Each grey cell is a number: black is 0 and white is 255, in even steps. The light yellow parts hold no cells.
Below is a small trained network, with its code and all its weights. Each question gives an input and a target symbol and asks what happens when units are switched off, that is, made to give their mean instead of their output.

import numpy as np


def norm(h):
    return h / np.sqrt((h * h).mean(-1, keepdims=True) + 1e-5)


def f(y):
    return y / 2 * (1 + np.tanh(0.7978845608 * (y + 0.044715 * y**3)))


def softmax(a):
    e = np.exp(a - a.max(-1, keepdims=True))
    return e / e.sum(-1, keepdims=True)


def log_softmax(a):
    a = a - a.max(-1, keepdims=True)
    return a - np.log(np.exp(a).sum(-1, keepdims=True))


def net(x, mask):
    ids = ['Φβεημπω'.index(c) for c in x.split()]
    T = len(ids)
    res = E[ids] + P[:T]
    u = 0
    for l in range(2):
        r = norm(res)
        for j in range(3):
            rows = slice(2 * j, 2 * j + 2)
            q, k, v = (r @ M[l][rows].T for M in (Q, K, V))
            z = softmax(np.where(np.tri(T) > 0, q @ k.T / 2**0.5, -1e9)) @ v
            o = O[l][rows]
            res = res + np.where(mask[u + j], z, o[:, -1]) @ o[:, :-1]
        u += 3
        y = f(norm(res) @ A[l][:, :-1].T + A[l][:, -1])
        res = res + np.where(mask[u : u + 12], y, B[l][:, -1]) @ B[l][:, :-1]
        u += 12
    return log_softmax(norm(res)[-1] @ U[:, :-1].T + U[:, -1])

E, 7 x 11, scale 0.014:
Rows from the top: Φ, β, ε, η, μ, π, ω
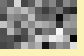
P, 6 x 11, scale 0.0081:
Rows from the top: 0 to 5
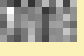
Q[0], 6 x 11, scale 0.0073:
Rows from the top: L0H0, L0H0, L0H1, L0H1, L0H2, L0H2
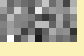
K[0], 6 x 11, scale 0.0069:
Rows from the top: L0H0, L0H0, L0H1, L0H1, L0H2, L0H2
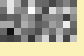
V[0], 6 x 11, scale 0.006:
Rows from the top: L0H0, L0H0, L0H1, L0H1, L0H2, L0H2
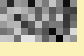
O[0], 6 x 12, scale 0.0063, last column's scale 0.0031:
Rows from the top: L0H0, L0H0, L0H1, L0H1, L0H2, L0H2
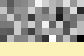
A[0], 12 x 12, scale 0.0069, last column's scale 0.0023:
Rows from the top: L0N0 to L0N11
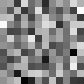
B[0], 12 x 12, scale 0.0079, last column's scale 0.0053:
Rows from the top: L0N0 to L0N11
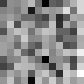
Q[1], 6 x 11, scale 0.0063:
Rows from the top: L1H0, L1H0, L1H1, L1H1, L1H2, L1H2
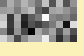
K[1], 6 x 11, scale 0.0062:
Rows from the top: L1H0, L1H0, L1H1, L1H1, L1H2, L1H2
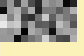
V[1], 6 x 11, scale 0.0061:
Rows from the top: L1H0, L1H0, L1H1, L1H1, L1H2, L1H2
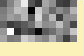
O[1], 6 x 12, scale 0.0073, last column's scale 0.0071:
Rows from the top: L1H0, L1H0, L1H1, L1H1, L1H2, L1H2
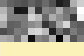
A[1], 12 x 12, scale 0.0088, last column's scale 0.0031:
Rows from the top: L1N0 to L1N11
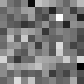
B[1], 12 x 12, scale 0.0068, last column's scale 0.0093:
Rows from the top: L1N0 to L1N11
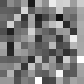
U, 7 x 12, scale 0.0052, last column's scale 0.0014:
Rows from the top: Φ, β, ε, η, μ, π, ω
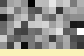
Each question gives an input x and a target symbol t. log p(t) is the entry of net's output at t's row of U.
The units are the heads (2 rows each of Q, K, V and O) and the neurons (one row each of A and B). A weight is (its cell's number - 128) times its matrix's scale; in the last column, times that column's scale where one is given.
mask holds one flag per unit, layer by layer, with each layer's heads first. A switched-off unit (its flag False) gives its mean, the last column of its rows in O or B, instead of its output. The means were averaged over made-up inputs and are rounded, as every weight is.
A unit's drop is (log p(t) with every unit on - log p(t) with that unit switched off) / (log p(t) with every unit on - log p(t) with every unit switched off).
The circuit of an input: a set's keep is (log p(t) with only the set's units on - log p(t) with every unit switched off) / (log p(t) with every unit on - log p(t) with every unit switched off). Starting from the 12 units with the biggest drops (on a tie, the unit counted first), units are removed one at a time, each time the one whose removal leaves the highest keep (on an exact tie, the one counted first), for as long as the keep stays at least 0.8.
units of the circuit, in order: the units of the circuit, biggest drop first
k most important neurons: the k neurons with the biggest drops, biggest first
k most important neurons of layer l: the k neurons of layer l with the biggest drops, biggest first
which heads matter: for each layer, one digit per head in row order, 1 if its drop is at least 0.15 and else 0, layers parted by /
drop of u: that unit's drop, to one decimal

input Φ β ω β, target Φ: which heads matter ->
100 / 001
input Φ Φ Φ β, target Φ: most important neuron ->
L0N10
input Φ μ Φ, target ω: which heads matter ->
010 / 000
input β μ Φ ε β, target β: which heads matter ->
100 / 000
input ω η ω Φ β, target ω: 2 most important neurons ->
L1N2, L1N6
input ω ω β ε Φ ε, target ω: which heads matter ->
100 / 000
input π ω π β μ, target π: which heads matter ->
001 / 000
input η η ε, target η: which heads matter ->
001 / 001
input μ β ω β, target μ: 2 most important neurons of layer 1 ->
L1N3, L1N10
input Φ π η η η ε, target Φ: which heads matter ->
101 / 001
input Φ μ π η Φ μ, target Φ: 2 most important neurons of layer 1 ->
L1N0, L1N8
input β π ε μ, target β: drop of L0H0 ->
1.1
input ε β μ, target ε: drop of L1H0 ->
0.2
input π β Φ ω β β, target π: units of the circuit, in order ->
L0H2
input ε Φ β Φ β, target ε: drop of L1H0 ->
0.2
